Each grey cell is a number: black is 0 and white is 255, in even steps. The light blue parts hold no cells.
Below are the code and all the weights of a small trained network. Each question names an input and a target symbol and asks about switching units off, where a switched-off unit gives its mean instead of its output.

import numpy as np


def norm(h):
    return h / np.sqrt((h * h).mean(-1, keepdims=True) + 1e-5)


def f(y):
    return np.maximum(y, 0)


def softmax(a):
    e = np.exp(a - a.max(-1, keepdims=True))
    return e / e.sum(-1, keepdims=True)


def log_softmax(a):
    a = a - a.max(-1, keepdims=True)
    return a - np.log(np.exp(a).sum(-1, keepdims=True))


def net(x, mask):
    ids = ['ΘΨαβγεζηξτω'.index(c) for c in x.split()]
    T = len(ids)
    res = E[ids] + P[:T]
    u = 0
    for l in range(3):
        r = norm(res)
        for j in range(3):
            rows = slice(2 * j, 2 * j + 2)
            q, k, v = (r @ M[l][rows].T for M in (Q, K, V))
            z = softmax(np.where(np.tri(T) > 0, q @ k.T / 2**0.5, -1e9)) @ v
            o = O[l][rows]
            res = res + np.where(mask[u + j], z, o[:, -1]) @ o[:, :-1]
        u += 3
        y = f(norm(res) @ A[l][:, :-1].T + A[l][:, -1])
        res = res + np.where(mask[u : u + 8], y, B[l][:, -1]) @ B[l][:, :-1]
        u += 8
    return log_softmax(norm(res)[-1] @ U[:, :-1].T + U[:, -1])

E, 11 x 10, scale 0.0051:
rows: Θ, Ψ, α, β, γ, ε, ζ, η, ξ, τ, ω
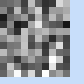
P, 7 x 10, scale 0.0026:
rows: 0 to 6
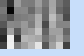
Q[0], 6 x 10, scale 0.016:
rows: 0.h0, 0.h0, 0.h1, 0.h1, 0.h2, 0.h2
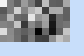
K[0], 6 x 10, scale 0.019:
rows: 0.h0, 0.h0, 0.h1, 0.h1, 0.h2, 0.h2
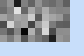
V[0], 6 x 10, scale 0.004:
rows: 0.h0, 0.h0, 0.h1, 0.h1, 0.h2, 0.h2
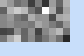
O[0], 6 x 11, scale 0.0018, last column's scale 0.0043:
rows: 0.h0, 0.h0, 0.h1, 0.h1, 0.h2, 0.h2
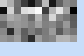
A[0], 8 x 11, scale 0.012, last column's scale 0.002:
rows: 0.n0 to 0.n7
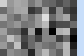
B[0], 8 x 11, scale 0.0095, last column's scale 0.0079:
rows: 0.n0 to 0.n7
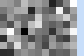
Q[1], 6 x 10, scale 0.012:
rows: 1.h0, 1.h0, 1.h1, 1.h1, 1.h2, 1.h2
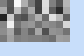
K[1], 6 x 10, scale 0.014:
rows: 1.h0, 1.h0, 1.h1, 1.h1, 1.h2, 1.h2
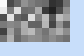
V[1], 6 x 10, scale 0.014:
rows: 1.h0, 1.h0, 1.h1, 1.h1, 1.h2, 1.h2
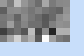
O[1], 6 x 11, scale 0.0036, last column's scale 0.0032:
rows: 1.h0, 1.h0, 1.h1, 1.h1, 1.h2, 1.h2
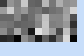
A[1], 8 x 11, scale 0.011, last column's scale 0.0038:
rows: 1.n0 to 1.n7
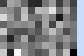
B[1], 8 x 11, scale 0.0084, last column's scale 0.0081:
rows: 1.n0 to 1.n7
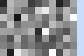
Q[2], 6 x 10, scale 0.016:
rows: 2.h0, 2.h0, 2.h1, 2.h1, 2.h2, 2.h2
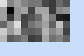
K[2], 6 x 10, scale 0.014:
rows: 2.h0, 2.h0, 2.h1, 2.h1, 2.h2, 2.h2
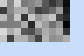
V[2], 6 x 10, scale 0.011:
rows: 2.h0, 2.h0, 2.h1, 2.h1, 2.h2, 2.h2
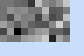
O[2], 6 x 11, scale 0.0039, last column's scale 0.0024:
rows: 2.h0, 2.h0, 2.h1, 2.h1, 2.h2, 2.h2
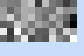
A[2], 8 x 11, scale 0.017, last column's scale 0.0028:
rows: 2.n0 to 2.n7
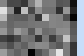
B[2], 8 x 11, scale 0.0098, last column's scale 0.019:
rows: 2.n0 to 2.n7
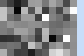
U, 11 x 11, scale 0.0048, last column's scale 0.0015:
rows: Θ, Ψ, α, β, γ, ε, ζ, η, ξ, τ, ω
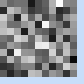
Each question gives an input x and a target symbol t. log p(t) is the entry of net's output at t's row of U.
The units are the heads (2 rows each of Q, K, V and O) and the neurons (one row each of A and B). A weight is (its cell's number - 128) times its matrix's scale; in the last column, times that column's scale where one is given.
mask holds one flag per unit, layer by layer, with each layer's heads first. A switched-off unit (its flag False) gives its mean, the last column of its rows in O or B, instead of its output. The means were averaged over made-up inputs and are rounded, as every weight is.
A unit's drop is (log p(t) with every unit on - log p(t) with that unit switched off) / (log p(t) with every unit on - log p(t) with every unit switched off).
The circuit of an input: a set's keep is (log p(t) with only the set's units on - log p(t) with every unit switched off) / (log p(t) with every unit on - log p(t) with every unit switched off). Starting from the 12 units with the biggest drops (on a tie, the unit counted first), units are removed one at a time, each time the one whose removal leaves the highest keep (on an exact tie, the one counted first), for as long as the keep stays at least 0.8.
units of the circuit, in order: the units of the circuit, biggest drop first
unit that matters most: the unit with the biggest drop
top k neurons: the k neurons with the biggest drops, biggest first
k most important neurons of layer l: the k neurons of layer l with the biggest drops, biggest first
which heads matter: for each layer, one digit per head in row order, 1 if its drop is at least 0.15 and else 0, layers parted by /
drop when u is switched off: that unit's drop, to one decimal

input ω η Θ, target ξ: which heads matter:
100 / 001 / 010
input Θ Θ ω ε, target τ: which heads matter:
100 / 001 / 000
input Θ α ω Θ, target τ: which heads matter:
100 / 001 / 000
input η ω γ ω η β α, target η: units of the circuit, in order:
2.h2, 2.n1, 1.n2
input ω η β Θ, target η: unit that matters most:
0.h0
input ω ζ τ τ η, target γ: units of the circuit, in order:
0.h0, 1.n2, 2.n1
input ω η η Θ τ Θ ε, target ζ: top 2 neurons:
0.n0, 0.n4
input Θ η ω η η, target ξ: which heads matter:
100 / 001 / 010
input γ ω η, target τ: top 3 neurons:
0.n0, 0.n4, 2.n5
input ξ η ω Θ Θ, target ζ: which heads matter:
100 / 001 / 000
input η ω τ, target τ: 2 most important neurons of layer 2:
2.n5, 2.n1
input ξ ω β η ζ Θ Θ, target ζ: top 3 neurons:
0.n0, 0.n4, 0.n6
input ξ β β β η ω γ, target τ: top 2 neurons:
0.n4, 0.n0
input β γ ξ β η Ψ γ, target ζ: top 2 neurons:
0.n2, 2.n1
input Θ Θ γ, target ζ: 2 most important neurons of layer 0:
0.n2, 0.n0
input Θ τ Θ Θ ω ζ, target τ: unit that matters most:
0.n4
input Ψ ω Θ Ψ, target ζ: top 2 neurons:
1.n1, 2.n1
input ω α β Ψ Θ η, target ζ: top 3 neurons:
0.n0, 1.n1, 0.n4
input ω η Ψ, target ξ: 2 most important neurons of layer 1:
1.n2, 1.n5
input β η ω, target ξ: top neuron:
2.n1
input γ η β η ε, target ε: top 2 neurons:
0.n1, 0.n3
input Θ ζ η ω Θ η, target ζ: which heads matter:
100 / 000 / 000
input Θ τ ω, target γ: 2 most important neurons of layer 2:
2.n1, 2.n0
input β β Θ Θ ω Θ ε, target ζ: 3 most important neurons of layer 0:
0.n0, 0.n4, 0.n6
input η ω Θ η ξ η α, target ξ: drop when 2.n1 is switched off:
0.4
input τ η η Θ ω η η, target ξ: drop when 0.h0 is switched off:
1.0
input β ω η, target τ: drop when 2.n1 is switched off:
0.1
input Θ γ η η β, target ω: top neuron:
0.n3
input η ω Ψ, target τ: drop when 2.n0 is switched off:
0.0
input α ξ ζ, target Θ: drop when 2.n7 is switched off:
0.4
